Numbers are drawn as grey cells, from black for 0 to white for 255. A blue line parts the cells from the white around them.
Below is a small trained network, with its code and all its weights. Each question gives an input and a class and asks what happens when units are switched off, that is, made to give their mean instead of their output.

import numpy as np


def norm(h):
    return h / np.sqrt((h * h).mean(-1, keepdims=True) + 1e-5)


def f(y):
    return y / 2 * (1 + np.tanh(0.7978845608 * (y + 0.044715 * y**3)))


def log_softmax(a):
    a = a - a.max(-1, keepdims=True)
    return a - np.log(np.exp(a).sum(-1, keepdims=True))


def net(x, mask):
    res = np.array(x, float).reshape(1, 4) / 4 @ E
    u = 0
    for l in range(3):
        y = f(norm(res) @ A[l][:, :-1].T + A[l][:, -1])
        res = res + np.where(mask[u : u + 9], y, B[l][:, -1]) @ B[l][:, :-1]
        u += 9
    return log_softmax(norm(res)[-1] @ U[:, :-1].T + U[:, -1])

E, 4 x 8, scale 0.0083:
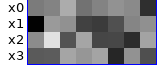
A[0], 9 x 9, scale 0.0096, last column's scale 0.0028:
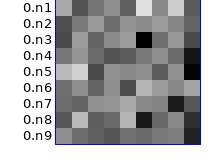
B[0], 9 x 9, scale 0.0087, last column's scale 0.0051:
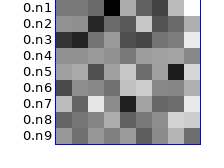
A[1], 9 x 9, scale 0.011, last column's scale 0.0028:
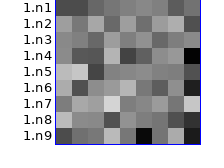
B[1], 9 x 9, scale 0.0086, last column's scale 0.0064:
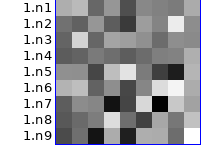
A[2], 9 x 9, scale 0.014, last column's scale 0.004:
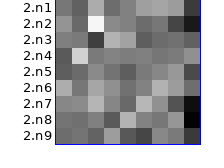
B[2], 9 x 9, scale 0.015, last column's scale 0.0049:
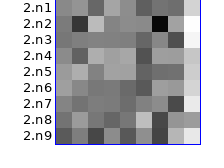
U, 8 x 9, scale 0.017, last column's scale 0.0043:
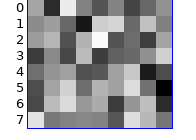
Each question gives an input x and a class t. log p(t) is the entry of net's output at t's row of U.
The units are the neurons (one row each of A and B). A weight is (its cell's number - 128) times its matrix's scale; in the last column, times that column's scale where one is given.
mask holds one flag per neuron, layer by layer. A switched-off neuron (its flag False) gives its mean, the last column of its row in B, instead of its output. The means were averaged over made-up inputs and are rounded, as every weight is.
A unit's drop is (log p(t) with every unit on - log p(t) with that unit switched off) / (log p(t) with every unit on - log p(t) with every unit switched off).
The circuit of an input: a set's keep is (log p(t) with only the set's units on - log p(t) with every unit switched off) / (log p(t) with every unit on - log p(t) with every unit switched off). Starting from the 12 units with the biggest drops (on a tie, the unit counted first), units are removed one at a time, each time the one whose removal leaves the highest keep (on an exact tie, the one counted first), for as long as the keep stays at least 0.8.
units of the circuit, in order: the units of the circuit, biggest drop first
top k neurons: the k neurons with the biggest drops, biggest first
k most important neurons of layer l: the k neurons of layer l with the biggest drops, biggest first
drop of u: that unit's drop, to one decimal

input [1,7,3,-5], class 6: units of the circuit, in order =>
0.n6, 2.n4, 1.n9
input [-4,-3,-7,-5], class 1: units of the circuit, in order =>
0.n1
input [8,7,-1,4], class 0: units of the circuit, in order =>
0.n7, 1.n9
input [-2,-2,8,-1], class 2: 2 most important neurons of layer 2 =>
2.n3, 2.n4
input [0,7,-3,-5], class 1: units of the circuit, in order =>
1.n8, 0.n3, 1.n9
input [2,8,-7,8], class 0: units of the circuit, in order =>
0.n7, 2.n2
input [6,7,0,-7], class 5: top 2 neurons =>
2.n4, 0.n7
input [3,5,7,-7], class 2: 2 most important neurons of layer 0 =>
0.n5, 0.n7
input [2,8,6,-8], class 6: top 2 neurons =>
2.n4, 0.n6
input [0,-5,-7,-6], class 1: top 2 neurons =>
0.n1, 2.n8
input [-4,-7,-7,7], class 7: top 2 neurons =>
1.n6, 2.n6
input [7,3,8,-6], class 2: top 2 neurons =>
1.n5, 0.n5
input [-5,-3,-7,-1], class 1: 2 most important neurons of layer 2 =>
2.n8, 2.n4
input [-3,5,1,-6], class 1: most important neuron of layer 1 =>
1.n8
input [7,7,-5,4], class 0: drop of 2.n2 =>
0.6
